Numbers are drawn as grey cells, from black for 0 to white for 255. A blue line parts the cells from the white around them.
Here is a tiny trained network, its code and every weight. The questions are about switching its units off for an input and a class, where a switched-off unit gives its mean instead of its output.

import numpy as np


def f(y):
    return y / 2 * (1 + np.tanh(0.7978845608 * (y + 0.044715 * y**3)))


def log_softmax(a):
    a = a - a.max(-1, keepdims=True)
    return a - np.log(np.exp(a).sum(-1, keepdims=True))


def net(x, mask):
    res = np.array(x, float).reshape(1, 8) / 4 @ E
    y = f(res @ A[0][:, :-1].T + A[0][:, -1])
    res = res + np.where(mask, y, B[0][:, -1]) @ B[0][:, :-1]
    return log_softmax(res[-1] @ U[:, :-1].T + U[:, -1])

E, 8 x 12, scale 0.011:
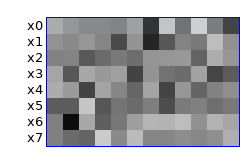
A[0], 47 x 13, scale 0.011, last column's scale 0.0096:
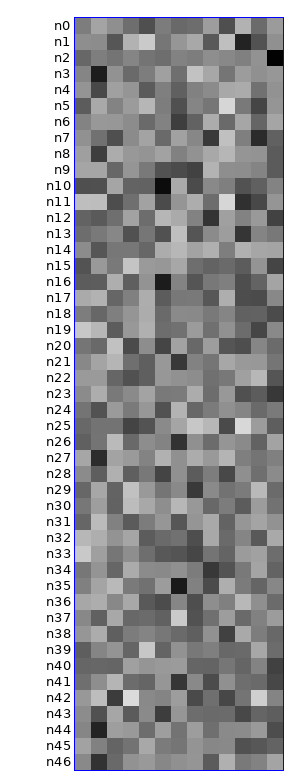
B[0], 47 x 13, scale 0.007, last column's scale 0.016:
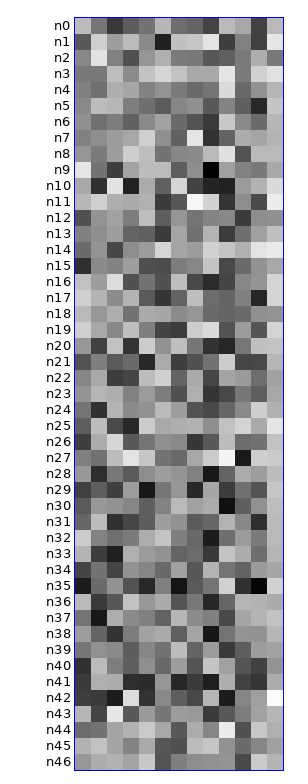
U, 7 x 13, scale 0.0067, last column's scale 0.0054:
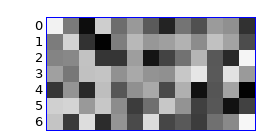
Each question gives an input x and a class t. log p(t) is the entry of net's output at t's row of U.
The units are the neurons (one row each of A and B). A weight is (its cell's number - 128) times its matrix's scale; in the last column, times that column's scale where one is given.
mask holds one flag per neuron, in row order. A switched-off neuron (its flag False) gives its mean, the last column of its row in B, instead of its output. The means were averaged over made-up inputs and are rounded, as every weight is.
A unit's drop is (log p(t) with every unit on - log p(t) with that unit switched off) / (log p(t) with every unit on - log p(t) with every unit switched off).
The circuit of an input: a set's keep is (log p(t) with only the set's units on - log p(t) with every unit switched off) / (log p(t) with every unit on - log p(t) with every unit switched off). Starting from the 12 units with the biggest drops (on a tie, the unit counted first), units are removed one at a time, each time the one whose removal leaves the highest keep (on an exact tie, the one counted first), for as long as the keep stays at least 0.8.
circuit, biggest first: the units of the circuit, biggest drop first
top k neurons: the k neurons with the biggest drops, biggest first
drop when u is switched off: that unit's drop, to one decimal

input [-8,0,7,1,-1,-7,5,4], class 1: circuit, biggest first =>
[n25]
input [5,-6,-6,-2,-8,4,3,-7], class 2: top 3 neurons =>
[n35, n41, n26]
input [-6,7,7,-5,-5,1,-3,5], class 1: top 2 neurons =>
[n25, n31]
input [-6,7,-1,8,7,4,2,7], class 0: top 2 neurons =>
[n42, n33]
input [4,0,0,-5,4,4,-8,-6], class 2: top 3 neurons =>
[n35, n41, n6]
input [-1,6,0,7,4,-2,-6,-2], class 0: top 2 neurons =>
[n33, n36]
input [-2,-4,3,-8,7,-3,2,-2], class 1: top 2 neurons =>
[n25, n22]
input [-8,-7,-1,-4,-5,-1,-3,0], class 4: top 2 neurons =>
[n15, n34]
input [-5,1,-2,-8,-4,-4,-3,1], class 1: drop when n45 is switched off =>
-0.1
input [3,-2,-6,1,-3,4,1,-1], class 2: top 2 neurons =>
[n35, n41]
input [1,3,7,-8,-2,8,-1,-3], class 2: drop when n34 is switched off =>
0.1
